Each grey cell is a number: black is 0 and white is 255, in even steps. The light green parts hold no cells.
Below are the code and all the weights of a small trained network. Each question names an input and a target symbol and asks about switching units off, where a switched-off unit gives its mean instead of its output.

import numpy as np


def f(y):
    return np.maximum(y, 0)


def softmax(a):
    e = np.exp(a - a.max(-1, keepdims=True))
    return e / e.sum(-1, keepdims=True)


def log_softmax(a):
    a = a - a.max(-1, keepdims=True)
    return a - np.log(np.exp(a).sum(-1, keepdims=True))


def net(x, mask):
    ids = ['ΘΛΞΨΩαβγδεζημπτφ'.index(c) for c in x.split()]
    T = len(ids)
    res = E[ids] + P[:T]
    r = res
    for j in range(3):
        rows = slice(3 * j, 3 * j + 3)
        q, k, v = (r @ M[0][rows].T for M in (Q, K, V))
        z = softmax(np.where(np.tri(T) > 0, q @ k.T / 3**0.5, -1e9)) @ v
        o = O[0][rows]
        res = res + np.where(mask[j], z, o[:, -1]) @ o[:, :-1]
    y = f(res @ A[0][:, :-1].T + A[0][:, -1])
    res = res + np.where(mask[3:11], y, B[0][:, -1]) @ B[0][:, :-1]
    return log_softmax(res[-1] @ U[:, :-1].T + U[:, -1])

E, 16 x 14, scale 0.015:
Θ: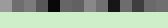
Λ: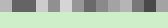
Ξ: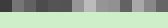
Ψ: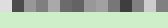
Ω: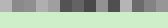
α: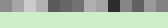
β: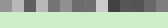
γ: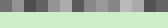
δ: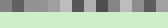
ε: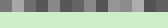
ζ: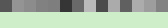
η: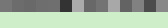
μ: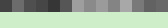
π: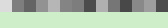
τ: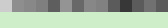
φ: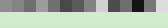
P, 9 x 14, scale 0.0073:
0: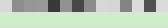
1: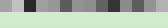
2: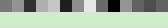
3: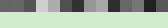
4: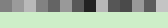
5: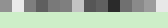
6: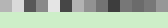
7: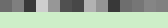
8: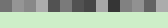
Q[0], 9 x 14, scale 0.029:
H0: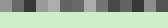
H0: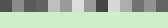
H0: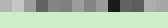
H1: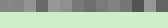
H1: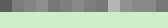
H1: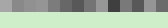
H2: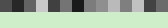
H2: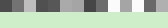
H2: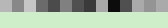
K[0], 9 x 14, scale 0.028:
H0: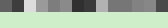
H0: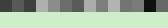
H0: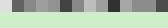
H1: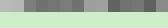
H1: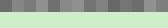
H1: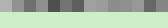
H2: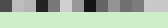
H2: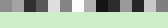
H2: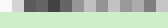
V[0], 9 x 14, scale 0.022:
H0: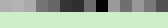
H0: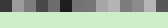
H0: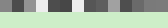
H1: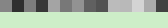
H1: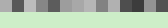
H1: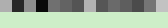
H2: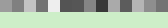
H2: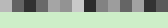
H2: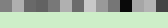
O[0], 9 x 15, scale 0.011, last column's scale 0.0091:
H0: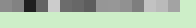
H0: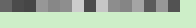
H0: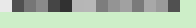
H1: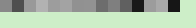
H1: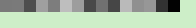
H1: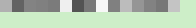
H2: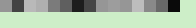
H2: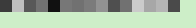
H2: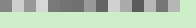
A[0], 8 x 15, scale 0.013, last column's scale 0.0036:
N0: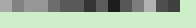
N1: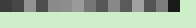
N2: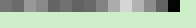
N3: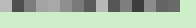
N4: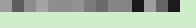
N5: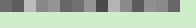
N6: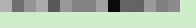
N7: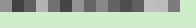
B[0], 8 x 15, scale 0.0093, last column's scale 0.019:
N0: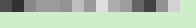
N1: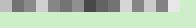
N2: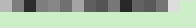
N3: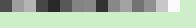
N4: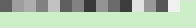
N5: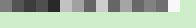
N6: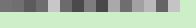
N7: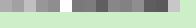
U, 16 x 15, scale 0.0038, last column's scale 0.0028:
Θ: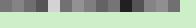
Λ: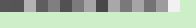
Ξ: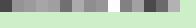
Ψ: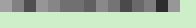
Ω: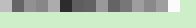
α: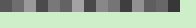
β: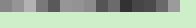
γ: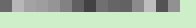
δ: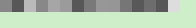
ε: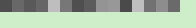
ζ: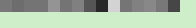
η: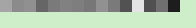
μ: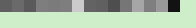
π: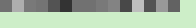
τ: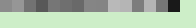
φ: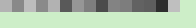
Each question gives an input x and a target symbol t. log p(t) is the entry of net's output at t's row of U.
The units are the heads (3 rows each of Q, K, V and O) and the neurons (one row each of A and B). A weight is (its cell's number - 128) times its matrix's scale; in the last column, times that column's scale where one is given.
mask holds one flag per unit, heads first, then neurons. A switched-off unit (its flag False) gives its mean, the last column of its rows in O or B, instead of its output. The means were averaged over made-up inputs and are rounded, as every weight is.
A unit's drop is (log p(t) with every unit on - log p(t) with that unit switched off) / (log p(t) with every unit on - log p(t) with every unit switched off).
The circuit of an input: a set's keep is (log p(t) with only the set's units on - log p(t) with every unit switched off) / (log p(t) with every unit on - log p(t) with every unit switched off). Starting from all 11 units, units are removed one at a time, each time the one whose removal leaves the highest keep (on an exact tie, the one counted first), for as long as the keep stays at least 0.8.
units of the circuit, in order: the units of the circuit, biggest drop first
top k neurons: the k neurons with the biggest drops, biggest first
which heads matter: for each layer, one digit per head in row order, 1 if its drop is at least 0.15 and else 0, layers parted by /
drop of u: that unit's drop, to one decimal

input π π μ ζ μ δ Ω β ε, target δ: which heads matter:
101
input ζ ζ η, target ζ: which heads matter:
101
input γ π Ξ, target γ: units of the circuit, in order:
H0, N1
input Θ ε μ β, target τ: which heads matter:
011
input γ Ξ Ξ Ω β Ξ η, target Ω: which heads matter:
001
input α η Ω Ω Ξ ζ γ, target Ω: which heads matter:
001
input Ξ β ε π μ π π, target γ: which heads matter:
011
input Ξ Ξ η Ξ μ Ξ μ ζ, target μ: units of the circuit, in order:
H2, H0
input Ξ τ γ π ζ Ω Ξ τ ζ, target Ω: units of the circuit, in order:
H2, N1
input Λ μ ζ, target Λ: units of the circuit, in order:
H0, H2, N6, N0
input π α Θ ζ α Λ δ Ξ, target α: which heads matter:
001
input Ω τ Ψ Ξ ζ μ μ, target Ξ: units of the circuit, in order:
H0, H2
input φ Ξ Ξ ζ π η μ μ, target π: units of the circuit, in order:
H2
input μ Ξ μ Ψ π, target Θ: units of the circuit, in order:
H2, N6, H1
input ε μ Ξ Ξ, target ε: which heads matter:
100
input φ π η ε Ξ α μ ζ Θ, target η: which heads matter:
011
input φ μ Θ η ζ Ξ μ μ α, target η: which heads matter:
011
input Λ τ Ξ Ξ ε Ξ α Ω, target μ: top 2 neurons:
N1, N0
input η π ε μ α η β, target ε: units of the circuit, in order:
H2, N6, H1
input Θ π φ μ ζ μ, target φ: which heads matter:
101
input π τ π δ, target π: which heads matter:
001
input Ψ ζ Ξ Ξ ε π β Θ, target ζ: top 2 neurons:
N3, N2
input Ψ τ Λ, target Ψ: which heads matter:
001
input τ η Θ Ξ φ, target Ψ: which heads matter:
011
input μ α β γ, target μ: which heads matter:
101
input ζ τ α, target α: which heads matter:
001
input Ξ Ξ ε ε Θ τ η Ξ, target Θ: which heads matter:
001
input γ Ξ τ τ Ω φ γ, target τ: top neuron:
N5
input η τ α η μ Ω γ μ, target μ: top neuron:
N1
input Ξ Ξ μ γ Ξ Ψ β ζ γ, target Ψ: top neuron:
N2
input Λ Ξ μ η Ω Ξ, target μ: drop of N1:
0.2
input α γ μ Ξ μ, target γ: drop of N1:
0.4
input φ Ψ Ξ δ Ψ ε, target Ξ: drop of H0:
0.6
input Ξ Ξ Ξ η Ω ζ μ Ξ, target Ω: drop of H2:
0.9
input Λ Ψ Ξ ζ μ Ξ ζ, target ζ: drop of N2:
0.3
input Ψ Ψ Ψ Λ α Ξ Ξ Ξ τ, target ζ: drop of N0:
0.0
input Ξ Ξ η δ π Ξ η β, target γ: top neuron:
N4
